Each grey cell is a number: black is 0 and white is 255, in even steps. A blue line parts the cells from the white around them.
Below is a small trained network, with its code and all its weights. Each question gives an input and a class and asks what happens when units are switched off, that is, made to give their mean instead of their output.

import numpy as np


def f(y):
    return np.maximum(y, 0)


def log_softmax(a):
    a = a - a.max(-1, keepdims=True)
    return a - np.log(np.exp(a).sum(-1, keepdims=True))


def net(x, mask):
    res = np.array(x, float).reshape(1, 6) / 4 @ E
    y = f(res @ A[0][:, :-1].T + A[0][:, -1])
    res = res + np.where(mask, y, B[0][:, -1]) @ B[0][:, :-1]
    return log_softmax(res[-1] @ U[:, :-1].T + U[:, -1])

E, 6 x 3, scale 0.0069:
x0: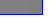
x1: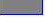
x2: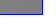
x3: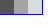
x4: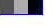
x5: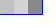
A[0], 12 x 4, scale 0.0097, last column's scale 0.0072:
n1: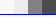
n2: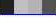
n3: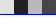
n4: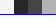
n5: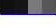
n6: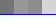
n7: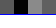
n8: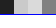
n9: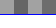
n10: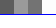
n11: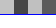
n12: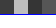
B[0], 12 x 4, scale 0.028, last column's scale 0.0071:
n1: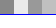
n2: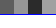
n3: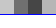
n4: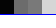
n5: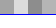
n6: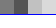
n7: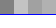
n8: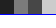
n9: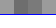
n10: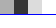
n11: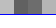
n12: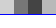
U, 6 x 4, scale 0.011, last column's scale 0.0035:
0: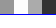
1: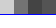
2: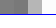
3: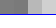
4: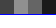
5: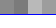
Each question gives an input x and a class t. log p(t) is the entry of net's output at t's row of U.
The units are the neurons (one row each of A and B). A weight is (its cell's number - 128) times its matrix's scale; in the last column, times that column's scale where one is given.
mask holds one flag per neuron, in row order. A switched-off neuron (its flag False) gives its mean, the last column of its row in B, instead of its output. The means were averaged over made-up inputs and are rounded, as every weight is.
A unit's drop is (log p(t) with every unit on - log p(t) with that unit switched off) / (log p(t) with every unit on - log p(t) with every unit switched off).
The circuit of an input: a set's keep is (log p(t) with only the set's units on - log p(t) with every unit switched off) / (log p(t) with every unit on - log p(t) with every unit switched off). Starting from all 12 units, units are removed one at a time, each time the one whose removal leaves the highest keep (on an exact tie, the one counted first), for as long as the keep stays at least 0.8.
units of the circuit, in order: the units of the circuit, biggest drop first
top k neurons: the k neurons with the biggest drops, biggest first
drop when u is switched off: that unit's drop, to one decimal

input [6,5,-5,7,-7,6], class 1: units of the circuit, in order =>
n11; n3
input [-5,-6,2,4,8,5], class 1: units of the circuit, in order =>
n12
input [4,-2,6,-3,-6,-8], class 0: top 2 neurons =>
n7; n5
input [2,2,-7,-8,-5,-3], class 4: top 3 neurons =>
n4; n10; n6
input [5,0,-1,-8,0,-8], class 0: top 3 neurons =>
n5; n7; n8
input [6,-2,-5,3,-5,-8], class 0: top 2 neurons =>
n5; n7
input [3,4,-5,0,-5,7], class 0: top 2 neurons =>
n1; n10
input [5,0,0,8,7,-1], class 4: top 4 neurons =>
n8; n2; n3; n11
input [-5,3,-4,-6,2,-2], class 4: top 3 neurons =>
n4; n6; n11
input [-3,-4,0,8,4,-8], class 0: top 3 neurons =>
n5; n4; n7
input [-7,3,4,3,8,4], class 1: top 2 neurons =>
n12; n4
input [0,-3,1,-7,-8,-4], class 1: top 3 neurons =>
n3; n11; n10
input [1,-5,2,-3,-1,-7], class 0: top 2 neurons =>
n5; n7
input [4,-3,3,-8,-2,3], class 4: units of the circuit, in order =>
n4
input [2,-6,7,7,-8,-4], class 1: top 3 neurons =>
n3; n11; n4
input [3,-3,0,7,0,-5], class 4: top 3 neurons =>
n8; n2; n1
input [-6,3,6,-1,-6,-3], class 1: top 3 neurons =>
n3; n11; n10
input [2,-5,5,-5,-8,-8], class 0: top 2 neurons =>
n7; n5
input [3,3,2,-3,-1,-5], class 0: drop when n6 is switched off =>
0.2
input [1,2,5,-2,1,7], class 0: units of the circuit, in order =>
n1
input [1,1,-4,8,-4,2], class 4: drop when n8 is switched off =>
0.8
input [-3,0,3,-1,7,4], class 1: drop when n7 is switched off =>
0.2
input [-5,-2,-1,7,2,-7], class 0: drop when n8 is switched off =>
-0.1
